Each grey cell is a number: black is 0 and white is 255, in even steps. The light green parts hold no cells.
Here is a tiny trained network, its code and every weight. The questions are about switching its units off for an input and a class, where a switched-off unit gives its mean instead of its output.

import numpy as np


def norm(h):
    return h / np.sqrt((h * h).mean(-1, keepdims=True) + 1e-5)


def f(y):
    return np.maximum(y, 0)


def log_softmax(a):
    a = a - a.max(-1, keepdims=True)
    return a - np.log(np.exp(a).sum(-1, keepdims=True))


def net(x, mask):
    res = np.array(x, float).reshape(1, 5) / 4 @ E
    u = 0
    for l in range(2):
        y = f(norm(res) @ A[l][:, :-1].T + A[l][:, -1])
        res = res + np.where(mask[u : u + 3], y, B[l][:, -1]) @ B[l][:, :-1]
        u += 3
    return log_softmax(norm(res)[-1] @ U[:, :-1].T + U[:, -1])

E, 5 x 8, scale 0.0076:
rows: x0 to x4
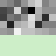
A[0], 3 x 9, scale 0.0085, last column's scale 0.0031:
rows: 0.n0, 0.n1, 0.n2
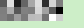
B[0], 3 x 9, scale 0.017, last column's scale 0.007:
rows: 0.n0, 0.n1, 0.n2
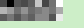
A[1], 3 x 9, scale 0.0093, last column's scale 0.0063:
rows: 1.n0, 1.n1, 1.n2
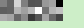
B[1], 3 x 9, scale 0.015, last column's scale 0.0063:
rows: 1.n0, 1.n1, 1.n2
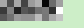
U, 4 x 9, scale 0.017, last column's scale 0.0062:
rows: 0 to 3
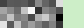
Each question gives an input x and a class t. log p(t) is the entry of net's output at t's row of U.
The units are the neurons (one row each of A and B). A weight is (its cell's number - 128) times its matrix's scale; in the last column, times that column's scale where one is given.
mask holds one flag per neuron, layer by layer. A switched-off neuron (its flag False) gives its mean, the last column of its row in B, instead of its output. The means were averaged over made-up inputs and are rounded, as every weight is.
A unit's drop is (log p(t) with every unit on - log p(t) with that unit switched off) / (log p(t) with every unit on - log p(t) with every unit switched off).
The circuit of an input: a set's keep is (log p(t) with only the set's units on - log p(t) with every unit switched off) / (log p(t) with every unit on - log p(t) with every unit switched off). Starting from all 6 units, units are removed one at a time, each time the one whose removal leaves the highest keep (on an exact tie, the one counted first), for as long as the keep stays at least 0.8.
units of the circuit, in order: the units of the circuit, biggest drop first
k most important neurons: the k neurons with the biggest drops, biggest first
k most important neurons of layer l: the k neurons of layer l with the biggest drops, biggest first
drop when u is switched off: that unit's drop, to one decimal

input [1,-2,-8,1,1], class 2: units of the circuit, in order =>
0.n0; 1.n1
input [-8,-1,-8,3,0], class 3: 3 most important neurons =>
1.n1; 0.n0; 0.n2
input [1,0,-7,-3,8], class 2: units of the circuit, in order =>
0.n0
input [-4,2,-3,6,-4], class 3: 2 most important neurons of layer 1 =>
1.n1; 1.n0
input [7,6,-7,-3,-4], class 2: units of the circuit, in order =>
0.n0; 1.n1; 0.n2
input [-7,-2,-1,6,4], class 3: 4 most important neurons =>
0.n0; 1.n0; 1.n1; 0.n2
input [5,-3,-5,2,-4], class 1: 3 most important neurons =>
0.n0; 1.n1; 0.n2
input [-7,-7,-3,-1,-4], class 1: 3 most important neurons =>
0.n0; 1.n1; 0.n2
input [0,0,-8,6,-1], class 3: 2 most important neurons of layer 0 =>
0.n0; 0.n2
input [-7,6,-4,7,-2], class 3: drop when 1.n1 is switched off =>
0.3
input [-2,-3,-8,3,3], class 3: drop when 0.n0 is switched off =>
0.1
